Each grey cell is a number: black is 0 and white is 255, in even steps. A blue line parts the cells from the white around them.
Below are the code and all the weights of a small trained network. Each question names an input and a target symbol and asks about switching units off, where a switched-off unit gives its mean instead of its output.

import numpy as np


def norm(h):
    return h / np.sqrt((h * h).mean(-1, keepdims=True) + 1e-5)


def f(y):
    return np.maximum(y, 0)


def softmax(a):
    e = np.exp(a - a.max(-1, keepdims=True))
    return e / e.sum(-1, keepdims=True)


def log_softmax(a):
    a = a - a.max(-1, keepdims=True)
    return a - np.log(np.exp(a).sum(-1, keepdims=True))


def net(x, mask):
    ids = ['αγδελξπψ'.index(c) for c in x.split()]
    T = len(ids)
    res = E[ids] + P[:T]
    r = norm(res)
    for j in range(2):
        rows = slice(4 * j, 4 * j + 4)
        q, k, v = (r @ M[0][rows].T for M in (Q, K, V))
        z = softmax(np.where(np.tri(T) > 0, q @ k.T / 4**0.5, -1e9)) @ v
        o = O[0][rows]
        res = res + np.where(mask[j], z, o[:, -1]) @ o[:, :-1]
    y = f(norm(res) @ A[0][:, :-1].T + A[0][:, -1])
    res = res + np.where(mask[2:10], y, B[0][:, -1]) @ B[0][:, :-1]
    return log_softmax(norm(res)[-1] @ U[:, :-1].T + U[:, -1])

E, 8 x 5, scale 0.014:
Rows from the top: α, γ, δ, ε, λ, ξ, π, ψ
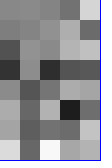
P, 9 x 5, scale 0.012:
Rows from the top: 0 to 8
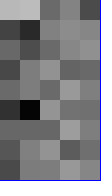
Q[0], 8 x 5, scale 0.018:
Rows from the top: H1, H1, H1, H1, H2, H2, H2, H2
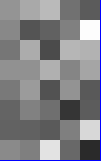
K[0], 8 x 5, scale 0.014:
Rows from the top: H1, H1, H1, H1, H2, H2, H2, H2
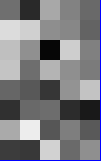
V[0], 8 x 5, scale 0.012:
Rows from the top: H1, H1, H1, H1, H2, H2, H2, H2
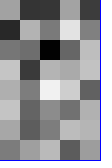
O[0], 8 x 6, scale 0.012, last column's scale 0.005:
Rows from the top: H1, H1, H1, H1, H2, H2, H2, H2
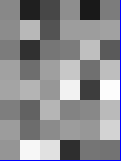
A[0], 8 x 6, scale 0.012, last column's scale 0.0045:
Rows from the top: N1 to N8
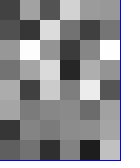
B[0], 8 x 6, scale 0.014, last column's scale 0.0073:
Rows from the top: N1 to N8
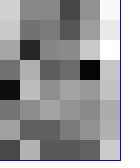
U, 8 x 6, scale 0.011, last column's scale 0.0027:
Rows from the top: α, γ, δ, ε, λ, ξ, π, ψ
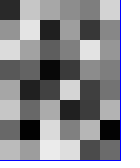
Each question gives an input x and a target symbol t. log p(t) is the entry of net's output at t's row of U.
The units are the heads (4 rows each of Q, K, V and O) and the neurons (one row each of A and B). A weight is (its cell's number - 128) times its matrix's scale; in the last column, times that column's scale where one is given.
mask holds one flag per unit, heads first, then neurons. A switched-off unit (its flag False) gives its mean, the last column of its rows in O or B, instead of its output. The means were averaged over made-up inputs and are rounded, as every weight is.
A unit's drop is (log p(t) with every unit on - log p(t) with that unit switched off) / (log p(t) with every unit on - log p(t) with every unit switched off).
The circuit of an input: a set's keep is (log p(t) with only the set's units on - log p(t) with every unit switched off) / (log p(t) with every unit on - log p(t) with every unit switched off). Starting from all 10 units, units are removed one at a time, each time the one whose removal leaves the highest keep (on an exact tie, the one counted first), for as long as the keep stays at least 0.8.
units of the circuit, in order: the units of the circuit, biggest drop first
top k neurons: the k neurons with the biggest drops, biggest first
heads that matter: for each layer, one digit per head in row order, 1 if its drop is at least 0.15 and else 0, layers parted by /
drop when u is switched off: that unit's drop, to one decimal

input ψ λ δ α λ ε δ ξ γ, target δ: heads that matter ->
00
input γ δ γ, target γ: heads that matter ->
00
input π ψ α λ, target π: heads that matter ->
10
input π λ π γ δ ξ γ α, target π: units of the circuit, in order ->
H1
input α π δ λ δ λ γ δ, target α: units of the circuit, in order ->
N5, H1
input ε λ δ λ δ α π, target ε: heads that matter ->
00
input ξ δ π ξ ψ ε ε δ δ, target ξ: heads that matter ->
10
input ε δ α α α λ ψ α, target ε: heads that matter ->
01
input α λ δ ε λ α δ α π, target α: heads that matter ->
00
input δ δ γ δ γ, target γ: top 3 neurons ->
N3, N8, N2
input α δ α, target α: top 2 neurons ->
N5, N4
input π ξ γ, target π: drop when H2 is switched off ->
0.1
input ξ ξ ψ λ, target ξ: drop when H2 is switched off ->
0.0
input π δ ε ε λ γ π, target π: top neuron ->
N5
